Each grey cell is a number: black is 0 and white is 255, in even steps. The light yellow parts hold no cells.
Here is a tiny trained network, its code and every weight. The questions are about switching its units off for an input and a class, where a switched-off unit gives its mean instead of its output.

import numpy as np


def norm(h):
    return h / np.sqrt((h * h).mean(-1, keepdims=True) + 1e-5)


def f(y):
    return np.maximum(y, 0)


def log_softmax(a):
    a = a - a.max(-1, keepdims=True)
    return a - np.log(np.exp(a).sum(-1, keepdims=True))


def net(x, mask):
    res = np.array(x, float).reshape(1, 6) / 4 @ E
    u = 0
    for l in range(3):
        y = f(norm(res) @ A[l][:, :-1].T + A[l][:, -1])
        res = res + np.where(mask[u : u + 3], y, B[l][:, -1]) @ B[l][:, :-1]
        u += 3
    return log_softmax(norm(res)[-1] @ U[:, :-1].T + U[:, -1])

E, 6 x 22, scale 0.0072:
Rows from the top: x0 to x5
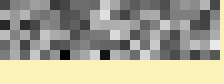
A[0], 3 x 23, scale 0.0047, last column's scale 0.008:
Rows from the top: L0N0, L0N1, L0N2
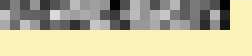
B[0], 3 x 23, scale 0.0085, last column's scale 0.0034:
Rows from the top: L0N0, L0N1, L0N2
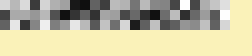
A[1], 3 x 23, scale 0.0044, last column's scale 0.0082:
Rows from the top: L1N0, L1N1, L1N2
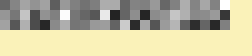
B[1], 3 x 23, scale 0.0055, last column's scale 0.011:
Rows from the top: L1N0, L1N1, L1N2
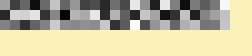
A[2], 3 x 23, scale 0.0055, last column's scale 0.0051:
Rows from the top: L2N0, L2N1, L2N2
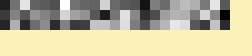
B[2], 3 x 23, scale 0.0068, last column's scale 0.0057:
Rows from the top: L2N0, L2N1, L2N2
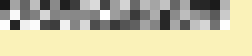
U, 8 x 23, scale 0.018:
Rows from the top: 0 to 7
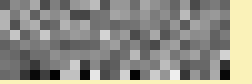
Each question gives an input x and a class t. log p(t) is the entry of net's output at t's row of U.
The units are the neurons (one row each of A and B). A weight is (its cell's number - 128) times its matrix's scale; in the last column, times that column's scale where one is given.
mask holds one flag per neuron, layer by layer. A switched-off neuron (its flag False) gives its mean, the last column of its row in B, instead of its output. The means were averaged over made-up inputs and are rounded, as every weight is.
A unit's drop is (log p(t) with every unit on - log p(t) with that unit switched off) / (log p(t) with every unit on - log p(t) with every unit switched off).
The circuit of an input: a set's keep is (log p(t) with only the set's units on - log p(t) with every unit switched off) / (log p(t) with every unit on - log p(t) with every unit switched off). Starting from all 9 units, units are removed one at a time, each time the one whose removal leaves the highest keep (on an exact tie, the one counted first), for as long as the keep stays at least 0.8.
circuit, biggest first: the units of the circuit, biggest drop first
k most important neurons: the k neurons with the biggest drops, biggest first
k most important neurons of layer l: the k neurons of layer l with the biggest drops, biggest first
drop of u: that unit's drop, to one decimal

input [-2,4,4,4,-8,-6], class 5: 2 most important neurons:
(L1N2; L0N0)
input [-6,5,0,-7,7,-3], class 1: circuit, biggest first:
(L0N0)
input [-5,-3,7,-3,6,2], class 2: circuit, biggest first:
(L2N2; L1N0)
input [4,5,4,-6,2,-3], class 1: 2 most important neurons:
(L0N0; L1N0)
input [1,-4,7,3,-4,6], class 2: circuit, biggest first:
(L2N2; L1N1; L1N0)
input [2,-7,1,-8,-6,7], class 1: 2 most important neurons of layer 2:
(L2N0; L2N1)
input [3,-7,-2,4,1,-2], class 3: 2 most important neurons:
(L2N1; L0N0)
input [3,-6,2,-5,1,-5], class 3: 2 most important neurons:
(L2N1; L0N1)
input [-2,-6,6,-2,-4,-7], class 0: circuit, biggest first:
(L2N0; L1N1)
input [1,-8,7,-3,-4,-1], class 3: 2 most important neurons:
(L2N1; L1N0)
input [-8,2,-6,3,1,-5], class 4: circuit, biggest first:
(L0N1; L2N2)
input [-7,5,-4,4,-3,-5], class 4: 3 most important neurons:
(L0N1; L2N2; L0N0)
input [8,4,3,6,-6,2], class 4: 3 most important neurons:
(L0N0; L1N0; L2N1)
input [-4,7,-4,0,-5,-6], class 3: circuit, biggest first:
(L0N2)
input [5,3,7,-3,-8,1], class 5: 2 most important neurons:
(L1N2; L0N1)
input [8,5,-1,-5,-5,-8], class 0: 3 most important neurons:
(L1N1; L2N0; L0N1)
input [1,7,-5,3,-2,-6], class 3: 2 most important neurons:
(L0N2; L2N2)
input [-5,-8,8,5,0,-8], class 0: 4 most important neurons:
(L2N0; L1N1; L0N2; L0N0)
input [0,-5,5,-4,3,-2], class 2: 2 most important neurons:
(L2N2; L0N2)
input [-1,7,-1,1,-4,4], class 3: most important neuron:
(L0N2)
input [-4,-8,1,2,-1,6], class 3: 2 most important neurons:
(L2N1; L1N0)
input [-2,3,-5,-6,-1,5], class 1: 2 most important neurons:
(L0N0; L1N1)
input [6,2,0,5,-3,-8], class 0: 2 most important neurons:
(L1N1; L2N0)
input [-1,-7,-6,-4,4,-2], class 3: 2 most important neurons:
(L2N1; L2N2)
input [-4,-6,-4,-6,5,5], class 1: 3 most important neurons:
(L0N0; L1N1; L0N2)
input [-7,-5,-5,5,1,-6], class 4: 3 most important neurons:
(L0N1; L2N2; L0N0)
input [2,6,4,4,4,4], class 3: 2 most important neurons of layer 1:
(L1N1; L1N2)
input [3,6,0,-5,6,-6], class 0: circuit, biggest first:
(L2N0)
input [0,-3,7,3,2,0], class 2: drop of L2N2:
0.9
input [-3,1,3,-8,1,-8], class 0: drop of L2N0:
0.2
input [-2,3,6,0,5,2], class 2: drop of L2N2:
1.0
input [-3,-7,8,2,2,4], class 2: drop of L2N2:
1.1
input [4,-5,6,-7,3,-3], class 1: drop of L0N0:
0.9
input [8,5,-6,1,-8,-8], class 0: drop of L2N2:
0.1
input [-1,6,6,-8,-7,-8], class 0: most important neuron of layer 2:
(L2N0)
